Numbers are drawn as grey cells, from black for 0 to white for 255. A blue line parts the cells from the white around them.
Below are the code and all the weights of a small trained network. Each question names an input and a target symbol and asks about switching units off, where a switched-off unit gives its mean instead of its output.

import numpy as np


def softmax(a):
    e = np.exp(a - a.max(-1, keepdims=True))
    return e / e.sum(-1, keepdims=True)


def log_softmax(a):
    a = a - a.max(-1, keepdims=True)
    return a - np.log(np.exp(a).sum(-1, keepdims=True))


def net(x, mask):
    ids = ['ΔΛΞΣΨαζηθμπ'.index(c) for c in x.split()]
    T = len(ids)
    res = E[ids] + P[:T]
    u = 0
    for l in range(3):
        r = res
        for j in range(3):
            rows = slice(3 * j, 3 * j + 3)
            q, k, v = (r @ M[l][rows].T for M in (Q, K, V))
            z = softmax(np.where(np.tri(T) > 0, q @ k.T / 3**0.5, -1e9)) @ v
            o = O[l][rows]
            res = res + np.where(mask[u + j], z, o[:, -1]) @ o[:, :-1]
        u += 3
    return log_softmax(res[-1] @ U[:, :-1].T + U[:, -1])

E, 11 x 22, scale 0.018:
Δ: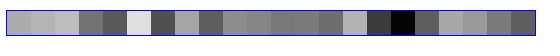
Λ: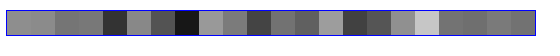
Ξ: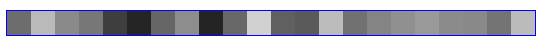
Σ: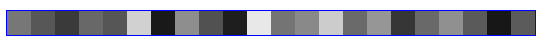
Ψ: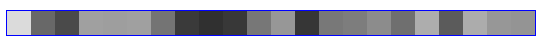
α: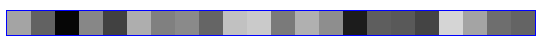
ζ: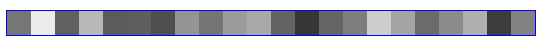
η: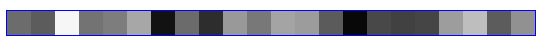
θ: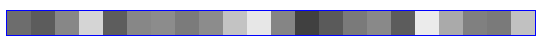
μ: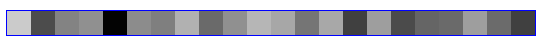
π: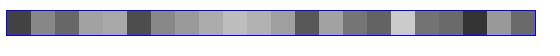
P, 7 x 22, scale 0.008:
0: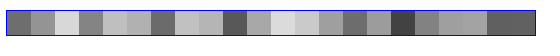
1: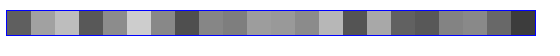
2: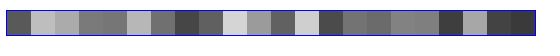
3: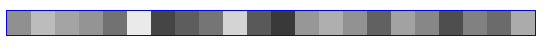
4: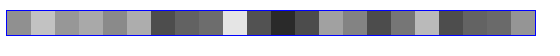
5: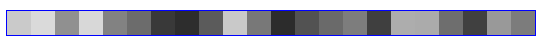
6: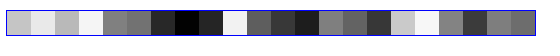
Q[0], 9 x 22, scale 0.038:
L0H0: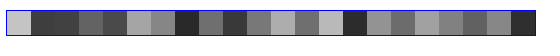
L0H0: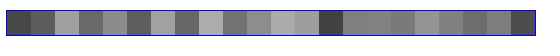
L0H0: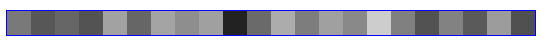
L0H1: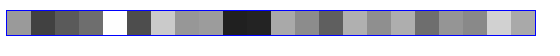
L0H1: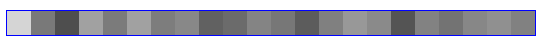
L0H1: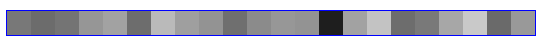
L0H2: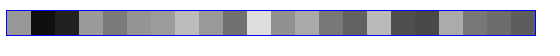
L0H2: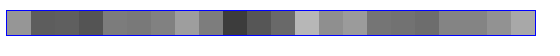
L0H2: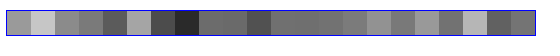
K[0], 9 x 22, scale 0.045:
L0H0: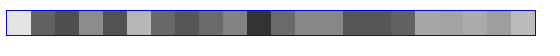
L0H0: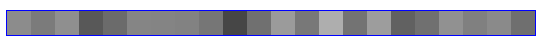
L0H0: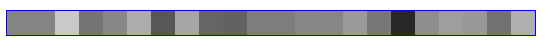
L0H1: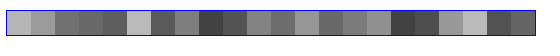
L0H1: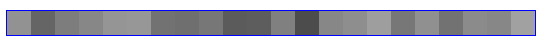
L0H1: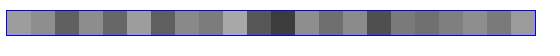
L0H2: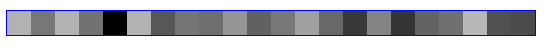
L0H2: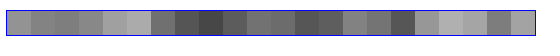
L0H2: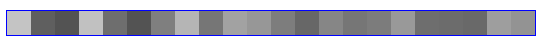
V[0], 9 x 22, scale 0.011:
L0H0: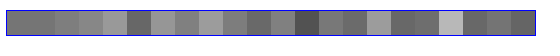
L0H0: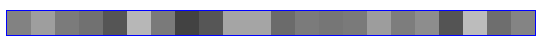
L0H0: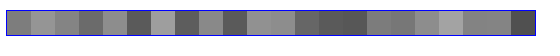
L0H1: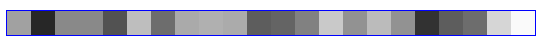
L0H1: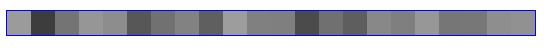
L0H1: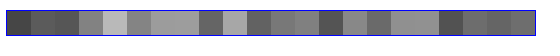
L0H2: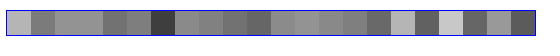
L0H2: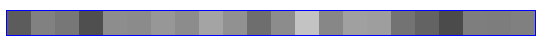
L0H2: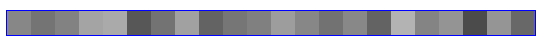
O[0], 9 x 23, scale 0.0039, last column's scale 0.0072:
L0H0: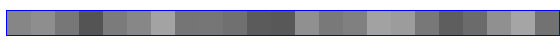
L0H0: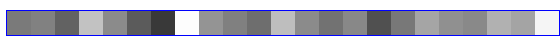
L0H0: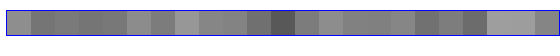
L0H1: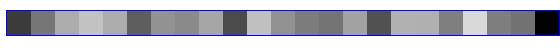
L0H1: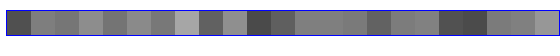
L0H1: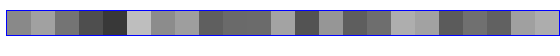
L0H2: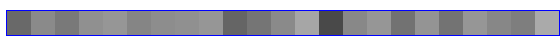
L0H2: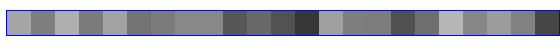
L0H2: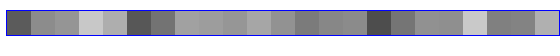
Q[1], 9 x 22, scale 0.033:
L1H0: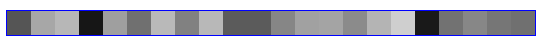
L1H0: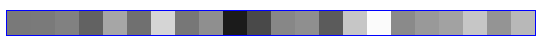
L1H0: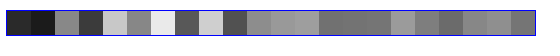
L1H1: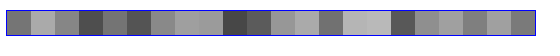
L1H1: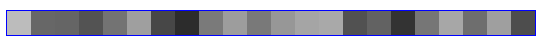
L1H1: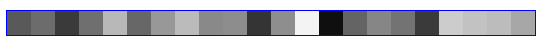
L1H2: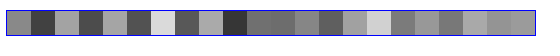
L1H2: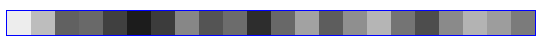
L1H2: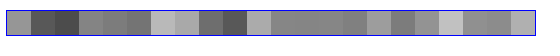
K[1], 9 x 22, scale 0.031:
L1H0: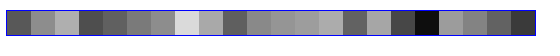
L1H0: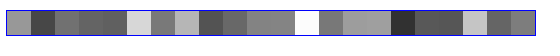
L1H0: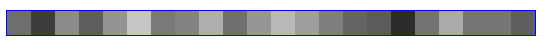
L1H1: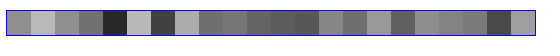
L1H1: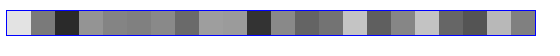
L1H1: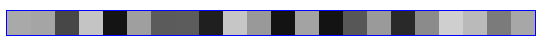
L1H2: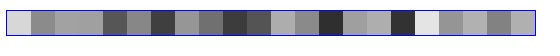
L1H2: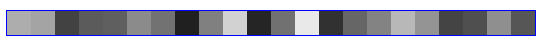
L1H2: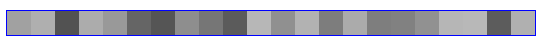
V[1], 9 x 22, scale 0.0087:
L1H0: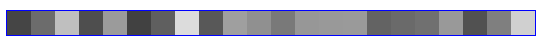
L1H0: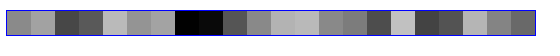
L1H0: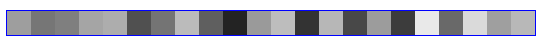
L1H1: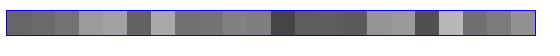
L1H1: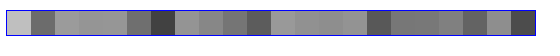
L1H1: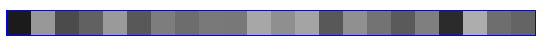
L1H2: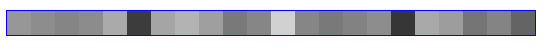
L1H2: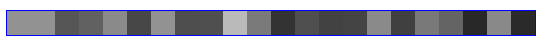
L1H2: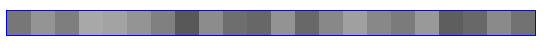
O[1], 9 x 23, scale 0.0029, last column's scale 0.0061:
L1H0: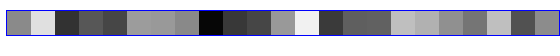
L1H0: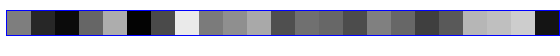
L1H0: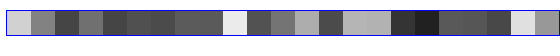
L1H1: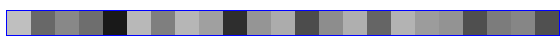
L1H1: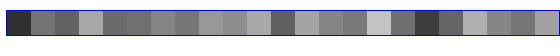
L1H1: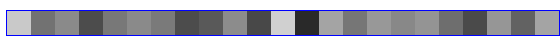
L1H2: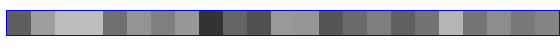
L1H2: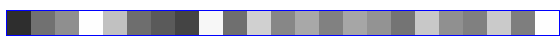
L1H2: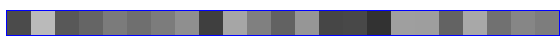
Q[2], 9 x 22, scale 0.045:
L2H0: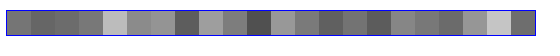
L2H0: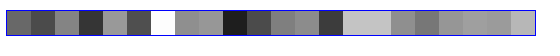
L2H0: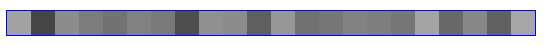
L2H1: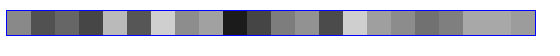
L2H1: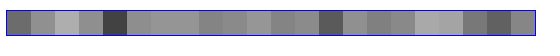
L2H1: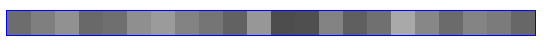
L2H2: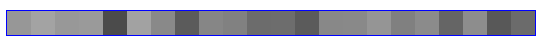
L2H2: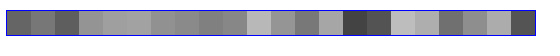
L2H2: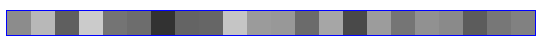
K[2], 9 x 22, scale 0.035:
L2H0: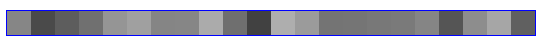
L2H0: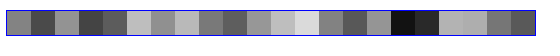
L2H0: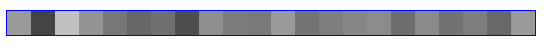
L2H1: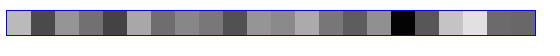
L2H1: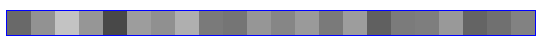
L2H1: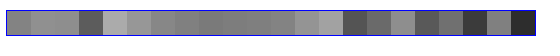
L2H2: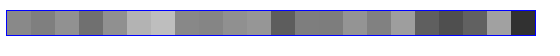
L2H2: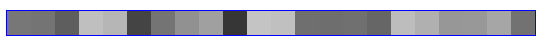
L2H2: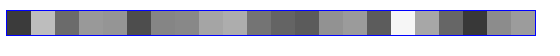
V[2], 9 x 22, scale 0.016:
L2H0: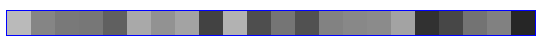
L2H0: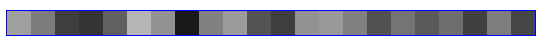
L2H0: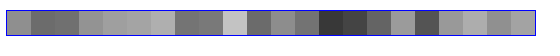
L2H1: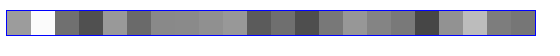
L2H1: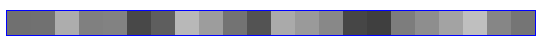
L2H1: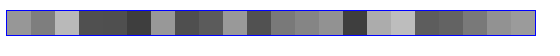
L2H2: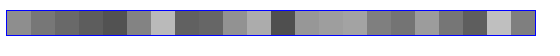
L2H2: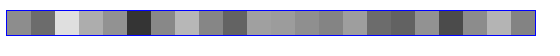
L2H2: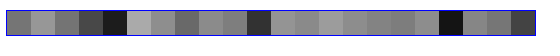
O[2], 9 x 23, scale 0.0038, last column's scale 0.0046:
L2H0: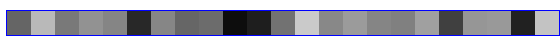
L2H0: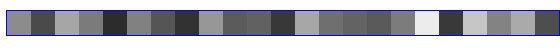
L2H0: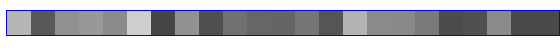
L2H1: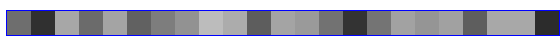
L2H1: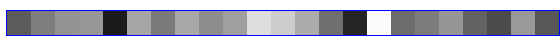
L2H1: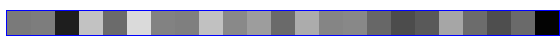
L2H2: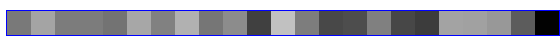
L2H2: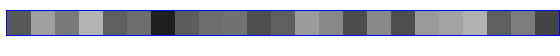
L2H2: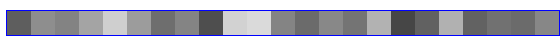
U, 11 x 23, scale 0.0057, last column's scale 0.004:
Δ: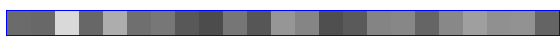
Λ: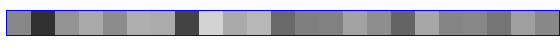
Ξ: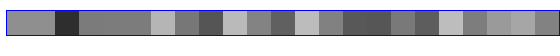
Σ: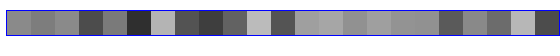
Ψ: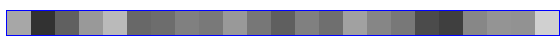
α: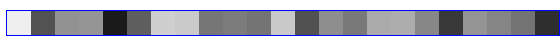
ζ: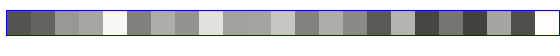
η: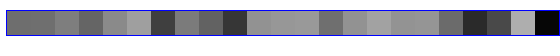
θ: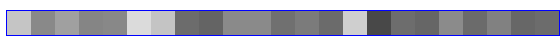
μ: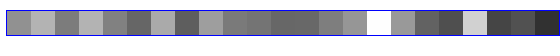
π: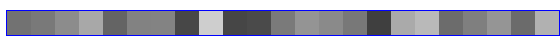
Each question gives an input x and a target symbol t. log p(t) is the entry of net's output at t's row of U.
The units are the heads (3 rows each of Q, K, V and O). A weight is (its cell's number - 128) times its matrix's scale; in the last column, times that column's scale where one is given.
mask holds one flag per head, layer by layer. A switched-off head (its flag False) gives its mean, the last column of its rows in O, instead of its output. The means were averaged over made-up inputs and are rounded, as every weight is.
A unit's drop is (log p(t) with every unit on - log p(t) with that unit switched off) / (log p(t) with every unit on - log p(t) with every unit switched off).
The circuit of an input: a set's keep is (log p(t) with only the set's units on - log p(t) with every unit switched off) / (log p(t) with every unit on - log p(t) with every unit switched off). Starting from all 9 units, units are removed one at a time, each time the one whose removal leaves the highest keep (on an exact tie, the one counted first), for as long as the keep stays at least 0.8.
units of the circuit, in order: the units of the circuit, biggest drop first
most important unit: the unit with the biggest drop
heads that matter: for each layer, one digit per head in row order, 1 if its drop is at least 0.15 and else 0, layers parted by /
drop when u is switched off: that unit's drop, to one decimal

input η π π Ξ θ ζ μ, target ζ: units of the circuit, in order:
[L0H0 L1H0 L2H0 L1H2]
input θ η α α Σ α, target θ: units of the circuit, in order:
[L1H0 L2H2]
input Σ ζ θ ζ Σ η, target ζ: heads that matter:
000 / 000 / 001
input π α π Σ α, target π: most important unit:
L0H0
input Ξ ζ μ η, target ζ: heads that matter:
000 / 000 / 100
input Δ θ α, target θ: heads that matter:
000 / 100 / 010
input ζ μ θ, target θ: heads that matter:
000 / 000 / 010
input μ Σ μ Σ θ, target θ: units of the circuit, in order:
[L1H0 L2H1]
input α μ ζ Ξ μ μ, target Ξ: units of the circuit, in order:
[L2H1 L1H0]
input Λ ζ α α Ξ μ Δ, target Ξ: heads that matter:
000 / 000 / 100
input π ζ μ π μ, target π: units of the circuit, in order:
[L0H0 L2H0]
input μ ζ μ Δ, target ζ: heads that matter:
000 / 000 / 110
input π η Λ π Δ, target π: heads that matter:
100 / 100 / 100
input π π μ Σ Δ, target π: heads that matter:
100 / 101 / 100
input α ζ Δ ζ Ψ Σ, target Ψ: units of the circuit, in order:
[L1H0]
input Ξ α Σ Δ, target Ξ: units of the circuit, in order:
[L1H0 L2H0]
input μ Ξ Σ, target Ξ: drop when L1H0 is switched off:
0.1
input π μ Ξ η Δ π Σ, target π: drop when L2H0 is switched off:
0.1
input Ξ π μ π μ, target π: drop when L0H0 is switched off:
1.3
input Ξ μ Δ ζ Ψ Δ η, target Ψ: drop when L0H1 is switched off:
0.3
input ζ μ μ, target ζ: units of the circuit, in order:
[L2H0]
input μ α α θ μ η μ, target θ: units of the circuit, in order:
[L1H0 L2H1]
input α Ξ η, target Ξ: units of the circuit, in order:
[L2H1 L1H0]
